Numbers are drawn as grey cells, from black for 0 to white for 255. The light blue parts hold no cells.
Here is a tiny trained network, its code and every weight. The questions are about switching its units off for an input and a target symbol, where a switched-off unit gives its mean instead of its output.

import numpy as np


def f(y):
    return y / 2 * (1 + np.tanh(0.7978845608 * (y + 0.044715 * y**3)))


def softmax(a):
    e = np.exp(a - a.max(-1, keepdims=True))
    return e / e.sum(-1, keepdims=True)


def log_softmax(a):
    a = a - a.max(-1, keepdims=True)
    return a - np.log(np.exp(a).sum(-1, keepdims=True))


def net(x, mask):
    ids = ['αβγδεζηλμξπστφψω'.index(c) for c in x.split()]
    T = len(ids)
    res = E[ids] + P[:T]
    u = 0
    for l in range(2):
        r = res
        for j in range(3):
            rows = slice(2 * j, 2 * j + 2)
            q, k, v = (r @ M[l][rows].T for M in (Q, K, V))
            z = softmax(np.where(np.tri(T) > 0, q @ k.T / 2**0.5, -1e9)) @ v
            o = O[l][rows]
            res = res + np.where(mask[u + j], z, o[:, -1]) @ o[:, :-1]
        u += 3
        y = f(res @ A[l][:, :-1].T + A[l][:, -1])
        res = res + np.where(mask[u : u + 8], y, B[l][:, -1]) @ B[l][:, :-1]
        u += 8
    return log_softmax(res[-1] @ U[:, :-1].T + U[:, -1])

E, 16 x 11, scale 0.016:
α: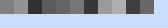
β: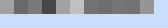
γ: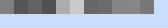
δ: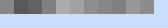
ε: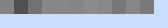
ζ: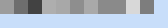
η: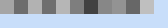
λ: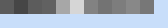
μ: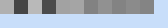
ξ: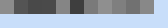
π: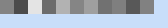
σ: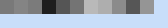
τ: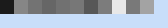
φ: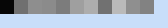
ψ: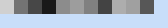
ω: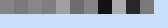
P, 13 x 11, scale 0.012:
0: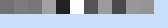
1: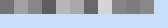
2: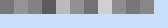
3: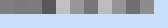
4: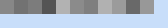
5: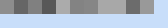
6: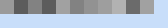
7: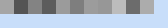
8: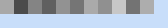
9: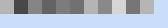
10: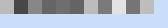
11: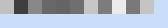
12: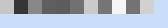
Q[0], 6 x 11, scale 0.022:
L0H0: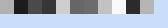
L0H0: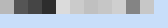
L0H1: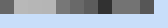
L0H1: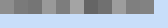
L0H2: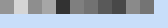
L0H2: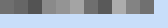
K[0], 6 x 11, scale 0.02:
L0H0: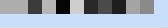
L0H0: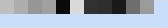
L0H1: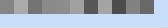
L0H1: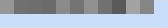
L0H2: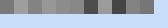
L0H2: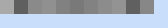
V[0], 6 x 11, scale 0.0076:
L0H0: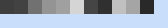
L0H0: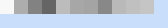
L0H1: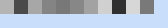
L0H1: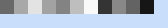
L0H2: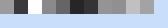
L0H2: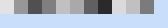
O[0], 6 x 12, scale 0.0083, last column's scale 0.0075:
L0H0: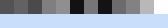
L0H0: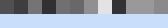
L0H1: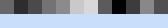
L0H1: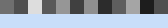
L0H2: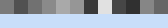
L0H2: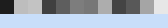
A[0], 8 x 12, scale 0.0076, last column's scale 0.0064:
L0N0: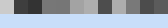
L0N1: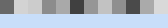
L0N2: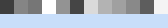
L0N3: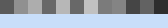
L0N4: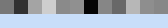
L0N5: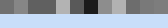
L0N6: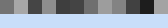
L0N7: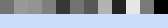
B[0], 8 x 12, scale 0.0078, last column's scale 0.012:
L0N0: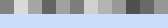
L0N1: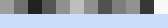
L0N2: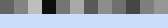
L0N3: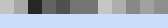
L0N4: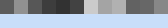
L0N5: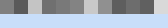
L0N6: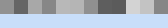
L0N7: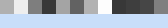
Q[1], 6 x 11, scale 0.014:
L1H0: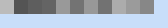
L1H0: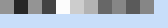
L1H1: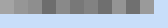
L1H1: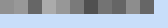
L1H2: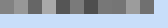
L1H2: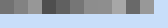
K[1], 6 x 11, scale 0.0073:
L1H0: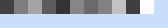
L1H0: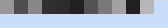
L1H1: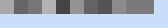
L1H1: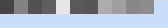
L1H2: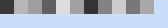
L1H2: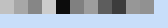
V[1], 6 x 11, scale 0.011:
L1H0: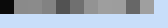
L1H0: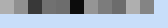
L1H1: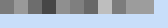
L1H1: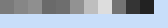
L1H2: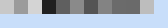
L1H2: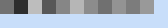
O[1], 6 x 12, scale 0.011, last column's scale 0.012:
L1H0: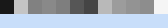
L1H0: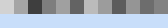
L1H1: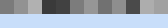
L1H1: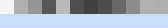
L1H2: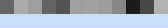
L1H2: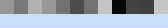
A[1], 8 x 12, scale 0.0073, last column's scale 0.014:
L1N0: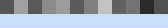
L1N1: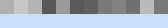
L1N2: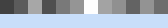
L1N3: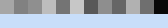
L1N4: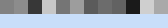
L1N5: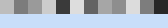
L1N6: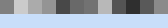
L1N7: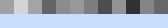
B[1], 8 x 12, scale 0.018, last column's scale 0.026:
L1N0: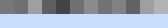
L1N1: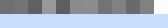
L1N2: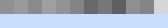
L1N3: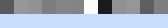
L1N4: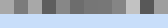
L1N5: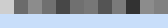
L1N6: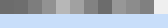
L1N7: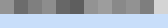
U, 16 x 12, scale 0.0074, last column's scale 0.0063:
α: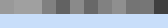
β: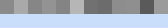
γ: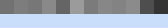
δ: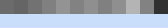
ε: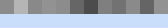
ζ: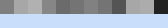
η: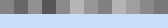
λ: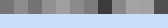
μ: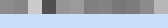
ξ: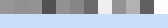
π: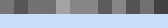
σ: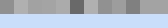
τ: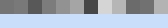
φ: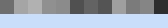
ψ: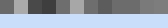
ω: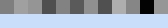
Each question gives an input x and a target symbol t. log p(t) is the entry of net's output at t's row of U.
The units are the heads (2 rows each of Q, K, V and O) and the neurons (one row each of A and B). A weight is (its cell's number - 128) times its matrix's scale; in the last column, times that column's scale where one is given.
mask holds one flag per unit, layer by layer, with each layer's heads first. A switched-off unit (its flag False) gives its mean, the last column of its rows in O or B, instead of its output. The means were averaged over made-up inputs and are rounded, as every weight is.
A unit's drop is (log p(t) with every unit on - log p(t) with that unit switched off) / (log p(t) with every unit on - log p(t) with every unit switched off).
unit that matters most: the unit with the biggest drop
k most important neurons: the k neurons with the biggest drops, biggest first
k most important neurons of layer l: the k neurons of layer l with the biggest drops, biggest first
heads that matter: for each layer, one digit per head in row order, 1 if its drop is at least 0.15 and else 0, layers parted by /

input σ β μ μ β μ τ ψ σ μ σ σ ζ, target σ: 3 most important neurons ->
L0N0, L1N7, L0N1
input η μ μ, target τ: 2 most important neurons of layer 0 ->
L0N4, L0N1
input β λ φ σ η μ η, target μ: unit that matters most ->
L1N1
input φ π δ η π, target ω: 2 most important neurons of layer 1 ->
L1N6, L1N1
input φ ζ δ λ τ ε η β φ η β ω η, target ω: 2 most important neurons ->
L0N2, L0N1
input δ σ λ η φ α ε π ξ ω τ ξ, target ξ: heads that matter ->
010 / 011
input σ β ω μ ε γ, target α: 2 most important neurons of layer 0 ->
L0N0, L0N1
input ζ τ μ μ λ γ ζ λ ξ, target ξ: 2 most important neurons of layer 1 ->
L1N4, L1N6
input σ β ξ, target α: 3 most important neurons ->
L1N1, L0N0, L1N6
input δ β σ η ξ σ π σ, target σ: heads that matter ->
001 / 100
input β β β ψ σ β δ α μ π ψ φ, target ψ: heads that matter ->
001 / 000
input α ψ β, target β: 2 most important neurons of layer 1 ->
L1N2, L1N0
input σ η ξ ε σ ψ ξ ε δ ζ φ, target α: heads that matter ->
111 / 010
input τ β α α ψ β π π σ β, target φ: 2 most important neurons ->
L0N1, L0N4
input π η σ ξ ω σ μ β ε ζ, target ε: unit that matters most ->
L0H2
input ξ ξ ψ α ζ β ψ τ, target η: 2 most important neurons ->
L0N5, L0N0
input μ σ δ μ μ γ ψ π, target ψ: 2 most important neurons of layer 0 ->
L0N3, L0N5
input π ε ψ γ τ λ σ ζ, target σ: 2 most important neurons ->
L0N1, L0N0
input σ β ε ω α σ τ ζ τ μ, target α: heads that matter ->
111 / 110
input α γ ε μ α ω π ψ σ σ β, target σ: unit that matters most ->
L0N0
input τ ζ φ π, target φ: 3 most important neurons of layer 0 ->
L0N1, L0N2, L0N4
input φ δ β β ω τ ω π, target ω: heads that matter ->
011 / 000
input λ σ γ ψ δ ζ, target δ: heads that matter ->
111 / 011
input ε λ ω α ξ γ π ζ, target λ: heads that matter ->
111 / 011
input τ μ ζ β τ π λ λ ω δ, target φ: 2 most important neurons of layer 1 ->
L1N0, L1N4
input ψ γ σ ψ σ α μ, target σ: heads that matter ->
101 / 111
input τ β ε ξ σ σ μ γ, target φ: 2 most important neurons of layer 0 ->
L0N1, L0N4
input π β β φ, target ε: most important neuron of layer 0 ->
L0N4
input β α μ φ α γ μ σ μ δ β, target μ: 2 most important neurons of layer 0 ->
L0N1, L0N3
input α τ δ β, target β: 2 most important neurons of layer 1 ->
L1N2, L1N7
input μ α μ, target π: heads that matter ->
110 / 011
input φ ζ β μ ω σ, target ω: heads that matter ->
011 / 000
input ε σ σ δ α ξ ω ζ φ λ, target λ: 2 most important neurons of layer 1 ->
L1N7, L1N0
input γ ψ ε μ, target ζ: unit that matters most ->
L1H1
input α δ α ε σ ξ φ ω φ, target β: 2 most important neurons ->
L1N2, L0N6
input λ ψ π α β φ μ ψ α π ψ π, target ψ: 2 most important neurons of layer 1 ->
L1N7, L1N6
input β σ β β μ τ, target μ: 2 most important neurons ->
L1N0, L1N1
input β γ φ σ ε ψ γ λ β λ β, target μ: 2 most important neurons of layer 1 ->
L1N1, L1N7
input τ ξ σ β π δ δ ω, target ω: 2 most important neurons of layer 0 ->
L0N5, L0N0
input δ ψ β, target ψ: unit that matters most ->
L0H2
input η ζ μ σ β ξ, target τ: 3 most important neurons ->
L0N4, L1N1, L0N1
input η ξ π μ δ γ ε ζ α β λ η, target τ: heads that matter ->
101 / 100
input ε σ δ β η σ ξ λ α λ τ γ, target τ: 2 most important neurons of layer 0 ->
L0N2, L0N7
